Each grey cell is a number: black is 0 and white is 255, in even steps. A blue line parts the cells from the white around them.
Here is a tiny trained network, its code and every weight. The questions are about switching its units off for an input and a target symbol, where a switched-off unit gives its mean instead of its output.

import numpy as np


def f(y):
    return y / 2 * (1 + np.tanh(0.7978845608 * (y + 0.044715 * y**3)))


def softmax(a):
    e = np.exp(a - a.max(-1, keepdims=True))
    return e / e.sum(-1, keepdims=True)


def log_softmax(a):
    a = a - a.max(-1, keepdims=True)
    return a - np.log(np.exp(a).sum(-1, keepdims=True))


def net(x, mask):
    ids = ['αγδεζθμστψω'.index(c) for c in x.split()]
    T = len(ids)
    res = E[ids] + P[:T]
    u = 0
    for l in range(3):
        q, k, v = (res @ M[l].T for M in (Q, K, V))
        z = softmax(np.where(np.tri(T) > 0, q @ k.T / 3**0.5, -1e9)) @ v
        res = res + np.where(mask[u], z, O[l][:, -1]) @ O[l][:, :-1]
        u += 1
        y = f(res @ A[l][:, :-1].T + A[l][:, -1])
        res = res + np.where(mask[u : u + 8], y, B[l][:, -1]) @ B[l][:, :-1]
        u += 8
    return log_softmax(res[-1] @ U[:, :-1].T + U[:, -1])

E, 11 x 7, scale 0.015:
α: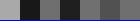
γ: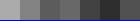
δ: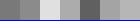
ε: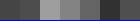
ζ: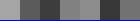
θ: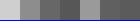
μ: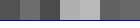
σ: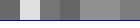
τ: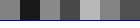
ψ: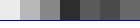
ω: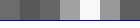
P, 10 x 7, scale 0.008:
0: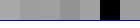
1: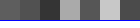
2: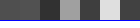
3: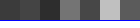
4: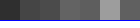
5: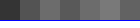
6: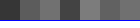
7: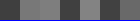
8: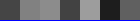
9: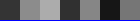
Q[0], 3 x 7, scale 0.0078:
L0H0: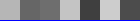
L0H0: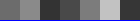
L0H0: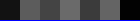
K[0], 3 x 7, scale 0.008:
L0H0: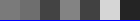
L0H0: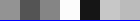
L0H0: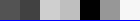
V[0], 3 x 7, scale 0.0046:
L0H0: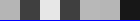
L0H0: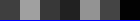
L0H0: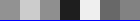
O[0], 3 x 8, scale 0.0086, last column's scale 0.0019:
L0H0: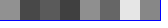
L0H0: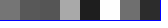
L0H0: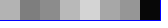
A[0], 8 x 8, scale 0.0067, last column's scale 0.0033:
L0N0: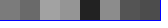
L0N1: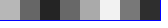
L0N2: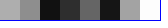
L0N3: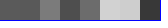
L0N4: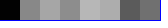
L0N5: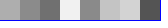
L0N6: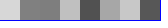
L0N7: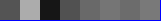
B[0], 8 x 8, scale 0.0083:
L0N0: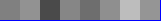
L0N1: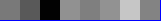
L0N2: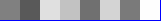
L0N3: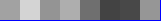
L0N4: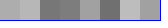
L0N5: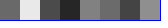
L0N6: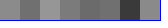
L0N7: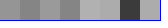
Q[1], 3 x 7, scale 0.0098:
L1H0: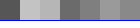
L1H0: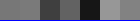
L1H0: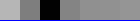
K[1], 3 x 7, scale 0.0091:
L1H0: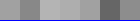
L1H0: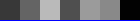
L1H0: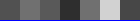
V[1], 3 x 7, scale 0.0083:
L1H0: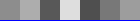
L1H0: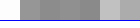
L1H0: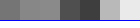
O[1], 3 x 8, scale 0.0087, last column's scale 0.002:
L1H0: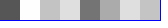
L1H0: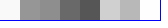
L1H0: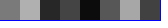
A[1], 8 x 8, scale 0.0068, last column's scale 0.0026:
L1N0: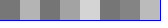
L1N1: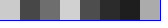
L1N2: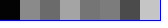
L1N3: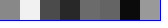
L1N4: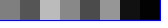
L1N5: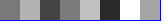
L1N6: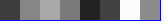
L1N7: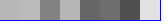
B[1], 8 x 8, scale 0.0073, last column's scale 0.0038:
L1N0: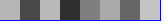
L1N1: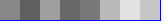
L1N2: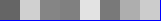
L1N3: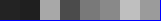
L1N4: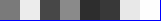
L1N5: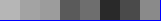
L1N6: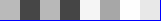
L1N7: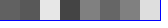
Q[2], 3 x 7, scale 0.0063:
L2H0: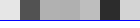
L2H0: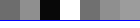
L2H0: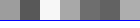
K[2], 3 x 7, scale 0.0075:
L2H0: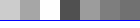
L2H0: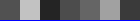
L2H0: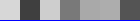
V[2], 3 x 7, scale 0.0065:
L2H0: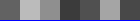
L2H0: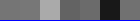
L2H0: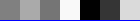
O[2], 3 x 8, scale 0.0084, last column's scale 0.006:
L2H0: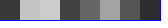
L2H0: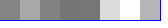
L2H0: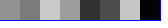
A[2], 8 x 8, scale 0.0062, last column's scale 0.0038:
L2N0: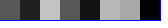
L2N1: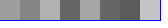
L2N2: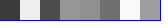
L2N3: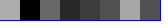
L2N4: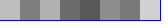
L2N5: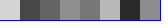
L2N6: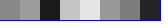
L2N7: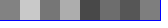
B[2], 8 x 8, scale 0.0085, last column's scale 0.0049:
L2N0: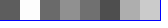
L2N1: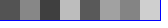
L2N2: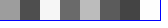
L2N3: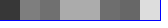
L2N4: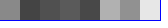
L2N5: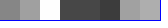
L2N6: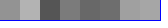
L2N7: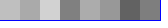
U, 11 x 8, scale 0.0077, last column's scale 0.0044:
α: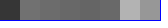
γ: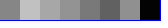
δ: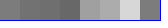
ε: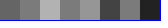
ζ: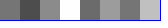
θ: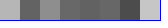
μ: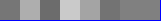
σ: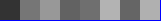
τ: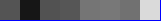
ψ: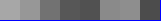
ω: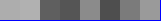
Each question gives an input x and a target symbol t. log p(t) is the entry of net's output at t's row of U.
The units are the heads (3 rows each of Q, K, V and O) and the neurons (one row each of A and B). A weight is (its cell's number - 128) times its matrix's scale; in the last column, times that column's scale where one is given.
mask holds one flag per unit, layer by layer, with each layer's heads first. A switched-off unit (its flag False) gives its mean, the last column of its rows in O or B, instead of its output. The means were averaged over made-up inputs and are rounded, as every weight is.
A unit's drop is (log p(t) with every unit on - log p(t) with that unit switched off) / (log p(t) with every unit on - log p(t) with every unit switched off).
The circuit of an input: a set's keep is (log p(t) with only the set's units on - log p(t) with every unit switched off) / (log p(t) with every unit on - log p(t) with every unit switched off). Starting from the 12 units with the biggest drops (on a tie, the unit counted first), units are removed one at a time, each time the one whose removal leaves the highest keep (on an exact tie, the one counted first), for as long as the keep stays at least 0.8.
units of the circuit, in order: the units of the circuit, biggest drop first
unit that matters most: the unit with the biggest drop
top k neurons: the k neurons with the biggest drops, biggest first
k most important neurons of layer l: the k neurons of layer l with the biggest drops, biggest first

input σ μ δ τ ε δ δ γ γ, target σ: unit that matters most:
L1N0
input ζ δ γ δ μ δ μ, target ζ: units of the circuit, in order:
(L0N2, L0H0, L2H0, L1H0)
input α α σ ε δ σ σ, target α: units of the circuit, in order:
(L1N3, L1H0, L2N0, L0H0)
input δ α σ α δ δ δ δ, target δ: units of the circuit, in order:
(L1N6, L0N7, L0H0)
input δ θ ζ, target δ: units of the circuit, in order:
(L0H0, L2H0, L1N1, L1N5)
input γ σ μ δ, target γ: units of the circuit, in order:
(L2H0, L2N0, L1H0, L0H0)
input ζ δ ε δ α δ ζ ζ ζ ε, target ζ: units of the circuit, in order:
(L1H0, L2H0, L2N1)
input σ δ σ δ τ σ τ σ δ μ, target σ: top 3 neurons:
(L1N0, L0N2, L0N5)
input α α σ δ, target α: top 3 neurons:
(L0N2, L2N0, L1N3)
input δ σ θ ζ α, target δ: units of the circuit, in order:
(L0H0, L2H0, L1N5)
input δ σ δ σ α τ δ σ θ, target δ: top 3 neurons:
(L0N2, L1N5, L1N1)
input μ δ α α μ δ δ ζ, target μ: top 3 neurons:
(L0N2, L1N0, L1N4)
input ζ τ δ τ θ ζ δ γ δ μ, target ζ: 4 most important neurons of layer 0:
(L0N5, L0N2, L0N6, L0N1)
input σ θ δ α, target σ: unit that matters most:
L0H0
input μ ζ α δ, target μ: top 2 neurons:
(L0N1, L1N0)
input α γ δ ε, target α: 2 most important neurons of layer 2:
(L2N0, L2N3)
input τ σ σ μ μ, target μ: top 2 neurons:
(L0N2, L1N2)
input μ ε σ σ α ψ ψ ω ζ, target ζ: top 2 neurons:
(L1N6, L0N2)
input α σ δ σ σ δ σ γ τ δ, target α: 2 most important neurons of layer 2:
(L2N0, L2N2)
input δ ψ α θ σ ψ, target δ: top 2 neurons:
(L1N5, L0N2)
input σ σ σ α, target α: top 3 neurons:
(L0N4, L2N0, L2N3)
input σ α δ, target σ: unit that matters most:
L2H0
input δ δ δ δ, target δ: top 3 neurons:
(L1N6, L0N7, L1N4)
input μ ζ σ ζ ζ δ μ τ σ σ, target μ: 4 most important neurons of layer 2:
(L2N6, L2N1, L2N4, L2N2)
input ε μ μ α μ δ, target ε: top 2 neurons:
(L2N2, L1N2)
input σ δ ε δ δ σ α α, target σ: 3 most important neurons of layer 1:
(L1N0, L1N7, L1N4)
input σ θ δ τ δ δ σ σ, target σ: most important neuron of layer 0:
(L0N2)
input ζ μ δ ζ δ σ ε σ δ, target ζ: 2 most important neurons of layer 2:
(L2N0, L2N5)
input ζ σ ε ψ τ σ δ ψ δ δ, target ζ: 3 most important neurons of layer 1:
(L1N1, L1N4, L1N3)
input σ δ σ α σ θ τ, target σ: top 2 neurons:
(L1N0, L0N5)
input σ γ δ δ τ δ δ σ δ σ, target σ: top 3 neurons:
(L0N2, L0N5, L1N0)
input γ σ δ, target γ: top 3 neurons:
(L2N0, L0N5, L1N7)
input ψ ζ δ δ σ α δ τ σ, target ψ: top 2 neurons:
(L0N2, L2N4)
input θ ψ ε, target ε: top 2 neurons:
(L2N2, L1N2)
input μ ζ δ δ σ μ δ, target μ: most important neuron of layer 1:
(L1N2)
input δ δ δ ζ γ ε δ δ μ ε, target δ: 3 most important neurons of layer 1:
(L1N6, L1N5, L1N1)
